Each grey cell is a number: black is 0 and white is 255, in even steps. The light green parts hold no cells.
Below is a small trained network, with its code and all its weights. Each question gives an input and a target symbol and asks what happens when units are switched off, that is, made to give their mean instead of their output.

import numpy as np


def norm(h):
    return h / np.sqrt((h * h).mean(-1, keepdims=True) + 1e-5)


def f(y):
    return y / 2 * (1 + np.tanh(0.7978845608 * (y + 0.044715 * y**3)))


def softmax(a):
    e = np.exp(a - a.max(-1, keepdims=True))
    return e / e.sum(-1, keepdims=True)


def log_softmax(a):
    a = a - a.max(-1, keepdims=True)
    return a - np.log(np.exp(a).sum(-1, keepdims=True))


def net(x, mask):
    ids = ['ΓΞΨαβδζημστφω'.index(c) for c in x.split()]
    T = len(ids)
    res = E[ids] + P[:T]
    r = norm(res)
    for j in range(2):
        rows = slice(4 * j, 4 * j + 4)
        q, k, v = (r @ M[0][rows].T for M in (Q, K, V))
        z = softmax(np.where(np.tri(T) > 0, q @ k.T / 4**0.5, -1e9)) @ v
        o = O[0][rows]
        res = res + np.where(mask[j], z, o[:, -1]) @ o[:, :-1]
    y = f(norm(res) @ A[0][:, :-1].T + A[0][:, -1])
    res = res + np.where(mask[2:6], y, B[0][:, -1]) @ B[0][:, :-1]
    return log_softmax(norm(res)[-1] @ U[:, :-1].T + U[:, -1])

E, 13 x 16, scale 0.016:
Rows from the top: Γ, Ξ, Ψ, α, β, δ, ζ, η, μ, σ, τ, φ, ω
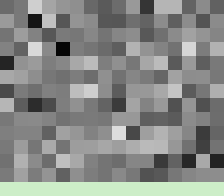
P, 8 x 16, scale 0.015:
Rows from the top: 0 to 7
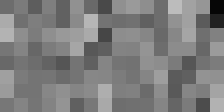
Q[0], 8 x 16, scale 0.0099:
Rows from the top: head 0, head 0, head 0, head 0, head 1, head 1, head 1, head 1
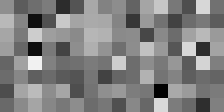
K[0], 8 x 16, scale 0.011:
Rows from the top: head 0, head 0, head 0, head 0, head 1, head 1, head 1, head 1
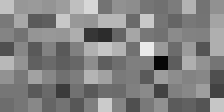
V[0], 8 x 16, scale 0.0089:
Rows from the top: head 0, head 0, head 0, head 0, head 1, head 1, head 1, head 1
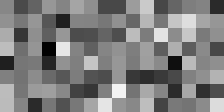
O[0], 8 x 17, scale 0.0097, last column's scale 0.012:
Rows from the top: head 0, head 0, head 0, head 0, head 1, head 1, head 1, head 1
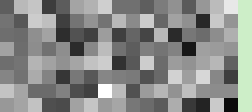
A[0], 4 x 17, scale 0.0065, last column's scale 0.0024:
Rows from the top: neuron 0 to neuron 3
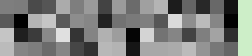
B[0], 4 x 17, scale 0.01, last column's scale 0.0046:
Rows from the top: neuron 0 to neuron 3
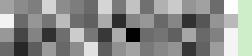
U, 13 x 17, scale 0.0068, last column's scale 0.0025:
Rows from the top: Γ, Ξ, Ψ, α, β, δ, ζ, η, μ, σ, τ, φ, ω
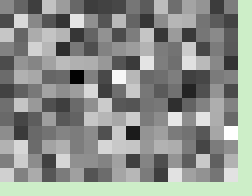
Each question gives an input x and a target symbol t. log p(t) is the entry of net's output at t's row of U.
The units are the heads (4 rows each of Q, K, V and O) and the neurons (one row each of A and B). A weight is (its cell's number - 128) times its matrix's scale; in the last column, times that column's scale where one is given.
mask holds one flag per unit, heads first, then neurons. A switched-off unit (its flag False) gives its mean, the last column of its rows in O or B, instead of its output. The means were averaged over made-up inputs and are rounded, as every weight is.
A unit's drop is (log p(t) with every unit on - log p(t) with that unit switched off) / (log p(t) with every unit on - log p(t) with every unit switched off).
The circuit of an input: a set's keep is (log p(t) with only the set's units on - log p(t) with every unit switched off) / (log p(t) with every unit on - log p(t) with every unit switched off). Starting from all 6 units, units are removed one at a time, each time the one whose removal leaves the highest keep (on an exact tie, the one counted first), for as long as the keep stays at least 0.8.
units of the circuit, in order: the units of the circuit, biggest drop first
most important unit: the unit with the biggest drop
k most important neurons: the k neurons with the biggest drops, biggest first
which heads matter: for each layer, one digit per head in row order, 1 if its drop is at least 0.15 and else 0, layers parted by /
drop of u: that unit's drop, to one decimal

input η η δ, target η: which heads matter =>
10
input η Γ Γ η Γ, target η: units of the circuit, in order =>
(head 1; head 0)
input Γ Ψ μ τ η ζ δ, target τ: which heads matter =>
01
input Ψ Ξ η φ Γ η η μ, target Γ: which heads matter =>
00
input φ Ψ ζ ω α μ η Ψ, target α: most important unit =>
head 0
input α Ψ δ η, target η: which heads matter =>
00
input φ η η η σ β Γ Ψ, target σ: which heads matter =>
10
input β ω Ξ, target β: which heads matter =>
01
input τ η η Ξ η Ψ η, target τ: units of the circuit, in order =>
(neuron 0; head 1)
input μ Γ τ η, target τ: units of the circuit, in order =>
(head 1; neuron 0)
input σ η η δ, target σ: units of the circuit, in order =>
(neuron 2; head 0)
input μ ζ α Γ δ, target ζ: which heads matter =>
01
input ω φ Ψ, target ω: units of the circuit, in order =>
(head 0; head 1)
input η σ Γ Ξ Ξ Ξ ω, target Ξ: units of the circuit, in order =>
(head 0)
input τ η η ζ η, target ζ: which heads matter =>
01
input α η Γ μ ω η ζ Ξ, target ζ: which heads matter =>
01
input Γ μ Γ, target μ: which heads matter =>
01
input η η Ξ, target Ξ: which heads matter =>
11
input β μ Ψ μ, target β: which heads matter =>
01
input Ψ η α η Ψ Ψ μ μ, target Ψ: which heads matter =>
11
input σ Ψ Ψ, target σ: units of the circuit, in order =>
(head 0; neuron 2)
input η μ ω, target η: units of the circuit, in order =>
(head 0)
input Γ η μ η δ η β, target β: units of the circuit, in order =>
(head 1; head 0)
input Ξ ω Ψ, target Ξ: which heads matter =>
10
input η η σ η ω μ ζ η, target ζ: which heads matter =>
01
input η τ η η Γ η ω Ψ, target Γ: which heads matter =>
00
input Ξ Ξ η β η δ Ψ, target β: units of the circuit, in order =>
(head 1)
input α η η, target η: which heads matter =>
10
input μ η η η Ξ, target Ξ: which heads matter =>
11
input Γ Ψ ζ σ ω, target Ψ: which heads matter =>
11
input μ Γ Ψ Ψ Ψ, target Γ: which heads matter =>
01
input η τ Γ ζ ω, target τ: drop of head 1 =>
0.7
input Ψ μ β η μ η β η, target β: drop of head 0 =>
0.1
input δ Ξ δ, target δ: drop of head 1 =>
0.3
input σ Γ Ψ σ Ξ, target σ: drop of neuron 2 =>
0.3
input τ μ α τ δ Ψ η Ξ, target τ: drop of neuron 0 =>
0.2
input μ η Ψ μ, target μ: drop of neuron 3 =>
0.2
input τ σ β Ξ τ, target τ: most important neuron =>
(neuron 0)
